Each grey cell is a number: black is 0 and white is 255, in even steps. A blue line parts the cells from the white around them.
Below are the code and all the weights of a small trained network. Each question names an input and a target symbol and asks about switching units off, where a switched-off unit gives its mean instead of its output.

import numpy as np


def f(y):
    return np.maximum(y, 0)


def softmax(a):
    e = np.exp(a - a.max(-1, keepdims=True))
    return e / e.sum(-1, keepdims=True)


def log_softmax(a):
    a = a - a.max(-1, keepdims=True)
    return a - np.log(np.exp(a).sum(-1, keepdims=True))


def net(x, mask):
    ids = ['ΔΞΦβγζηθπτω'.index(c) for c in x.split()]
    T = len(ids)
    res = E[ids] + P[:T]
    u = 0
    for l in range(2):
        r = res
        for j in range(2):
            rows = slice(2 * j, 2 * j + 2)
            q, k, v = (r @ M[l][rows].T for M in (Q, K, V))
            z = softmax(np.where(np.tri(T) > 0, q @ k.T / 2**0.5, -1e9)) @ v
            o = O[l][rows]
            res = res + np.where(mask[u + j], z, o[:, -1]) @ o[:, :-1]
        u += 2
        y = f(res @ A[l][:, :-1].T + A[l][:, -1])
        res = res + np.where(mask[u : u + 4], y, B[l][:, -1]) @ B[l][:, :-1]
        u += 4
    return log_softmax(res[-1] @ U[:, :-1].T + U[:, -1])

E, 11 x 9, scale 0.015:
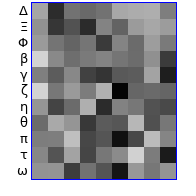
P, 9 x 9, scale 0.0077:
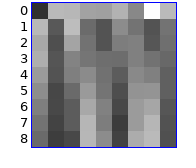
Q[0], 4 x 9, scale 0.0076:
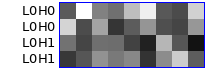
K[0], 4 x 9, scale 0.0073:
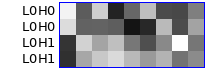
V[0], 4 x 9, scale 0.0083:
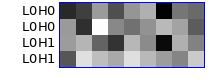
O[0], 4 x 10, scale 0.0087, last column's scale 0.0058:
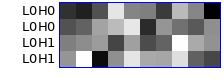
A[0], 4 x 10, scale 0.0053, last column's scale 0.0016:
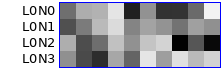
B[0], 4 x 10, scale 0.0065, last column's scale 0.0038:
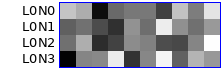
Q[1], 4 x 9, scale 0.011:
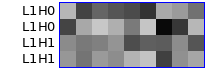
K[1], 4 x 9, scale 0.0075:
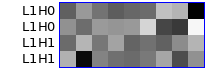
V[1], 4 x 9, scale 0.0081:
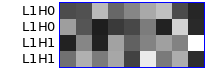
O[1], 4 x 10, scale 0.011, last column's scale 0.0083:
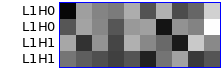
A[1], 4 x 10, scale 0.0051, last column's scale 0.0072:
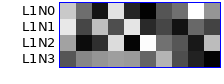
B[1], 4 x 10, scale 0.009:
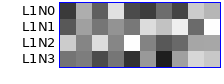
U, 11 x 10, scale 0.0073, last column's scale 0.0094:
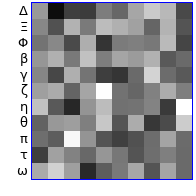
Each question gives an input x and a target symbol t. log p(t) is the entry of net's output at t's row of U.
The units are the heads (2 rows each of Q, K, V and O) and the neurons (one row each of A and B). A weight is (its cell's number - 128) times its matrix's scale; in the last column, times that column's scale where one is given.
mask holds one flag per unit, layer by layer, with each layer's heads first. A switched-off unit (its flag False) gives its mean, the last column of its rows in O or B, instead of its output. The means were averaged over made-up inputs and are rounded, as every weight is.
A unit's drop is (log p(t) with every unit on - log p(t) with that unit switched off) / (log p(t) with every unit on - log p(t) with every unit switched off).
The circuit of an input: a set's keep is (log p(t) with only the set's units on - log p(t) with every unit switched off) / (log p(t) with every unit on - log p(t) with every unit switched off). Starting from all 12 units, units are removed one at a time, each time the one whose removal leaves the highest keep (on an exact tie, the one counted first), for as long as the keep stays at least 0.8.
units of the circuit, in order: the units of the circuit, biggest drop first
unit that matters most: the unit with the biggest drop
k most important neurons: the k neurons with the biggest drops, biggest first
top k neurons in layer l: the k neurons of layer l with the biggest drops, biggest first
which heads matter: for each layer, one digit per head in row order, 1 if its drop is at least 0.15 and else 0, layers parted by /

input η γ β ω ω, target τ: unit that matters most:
L1H0
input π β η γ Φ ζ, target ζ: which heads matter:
11 / 11
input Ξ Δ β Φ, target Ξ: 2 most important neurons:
[L0N3, L1N1]
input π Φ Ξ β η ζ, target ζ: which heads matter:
11 / 01
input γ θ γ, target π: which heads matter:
11 / 01
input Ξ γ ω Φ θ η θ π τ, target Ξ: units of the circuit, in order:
[L0H1, L1H1, L0N3, L0H0]
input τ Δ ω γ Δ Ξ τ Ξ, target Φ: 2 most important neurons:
[L1N3, L0N1]
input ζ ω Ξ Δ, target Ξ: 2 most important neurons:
[L1N2, L0N0]
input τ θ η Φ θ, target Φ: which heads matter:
10 / 11
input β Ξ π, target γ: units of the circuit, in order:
[L1H0, L1H1]
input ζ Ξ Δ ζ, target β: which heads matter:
00 / 10
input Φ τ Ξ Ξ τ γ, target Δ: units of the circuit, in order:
[L1H1, L0N3, L0H0]
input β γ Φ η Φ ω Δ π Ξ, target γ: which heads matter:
01 / 01
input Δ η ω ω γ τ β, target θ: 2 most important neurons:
[L1N3, L0N0]
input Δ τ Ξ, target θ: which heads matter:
00 / 10
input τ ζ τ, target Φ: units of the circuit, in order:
[L1N3, L1H0, L0H0, L1H1]
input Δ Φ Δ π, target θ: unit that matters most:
L0H0
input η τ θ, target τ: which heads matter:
11 / 10
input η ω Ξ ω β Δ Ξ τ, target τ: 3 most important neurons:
[L1N3, L0N2, L1N1]
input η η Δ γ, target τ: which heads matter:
01 / 10
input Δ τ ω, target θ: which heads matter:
00 / 10
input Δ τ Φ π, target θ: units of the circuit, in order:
[L1H0]
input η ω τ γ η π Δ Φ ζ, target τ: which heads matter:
01 / 10
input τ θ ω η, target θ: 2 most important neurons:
[L1N2, L1N1]
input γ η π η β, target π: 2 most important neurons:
[L1N1, L0N2]
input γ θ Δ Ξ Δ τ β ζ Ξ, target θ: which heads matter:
10 / 10
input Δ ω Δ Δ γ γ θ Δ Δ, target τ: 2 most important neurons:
[L0N2, L1N2]
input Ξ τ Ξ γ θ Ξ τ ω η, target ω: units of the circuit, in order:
[L0H0]
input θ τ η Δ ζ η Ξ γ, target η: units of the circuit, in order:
[L0H1, L1H1]
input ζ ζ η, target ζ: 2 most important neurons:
[L1N2, L1N1]
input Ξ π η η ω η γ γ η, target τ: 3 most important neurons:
[L0N0, L0N2, L1N1]
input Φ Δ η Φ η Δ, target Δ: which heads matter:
11 / 01
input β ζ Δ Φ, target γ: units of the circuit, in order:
[L1H1, L0H1]
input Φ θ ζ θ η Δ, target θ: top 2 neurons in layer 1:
[L1N3, L1N2]
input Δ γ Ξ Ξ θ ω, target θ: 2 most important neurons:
[L1N3, L0N0]
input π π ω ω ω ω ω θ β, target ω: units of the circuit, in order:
[L0H0]
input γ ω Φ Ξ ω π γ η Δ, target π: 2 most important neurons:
[L1N1, L0N0]
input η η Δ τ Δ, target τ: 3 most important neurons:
[L1N3, L0N2, L1N1]
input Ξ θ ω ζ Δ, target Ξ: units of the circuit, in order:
[L1H1, L0H1, L1H0, L1N2]
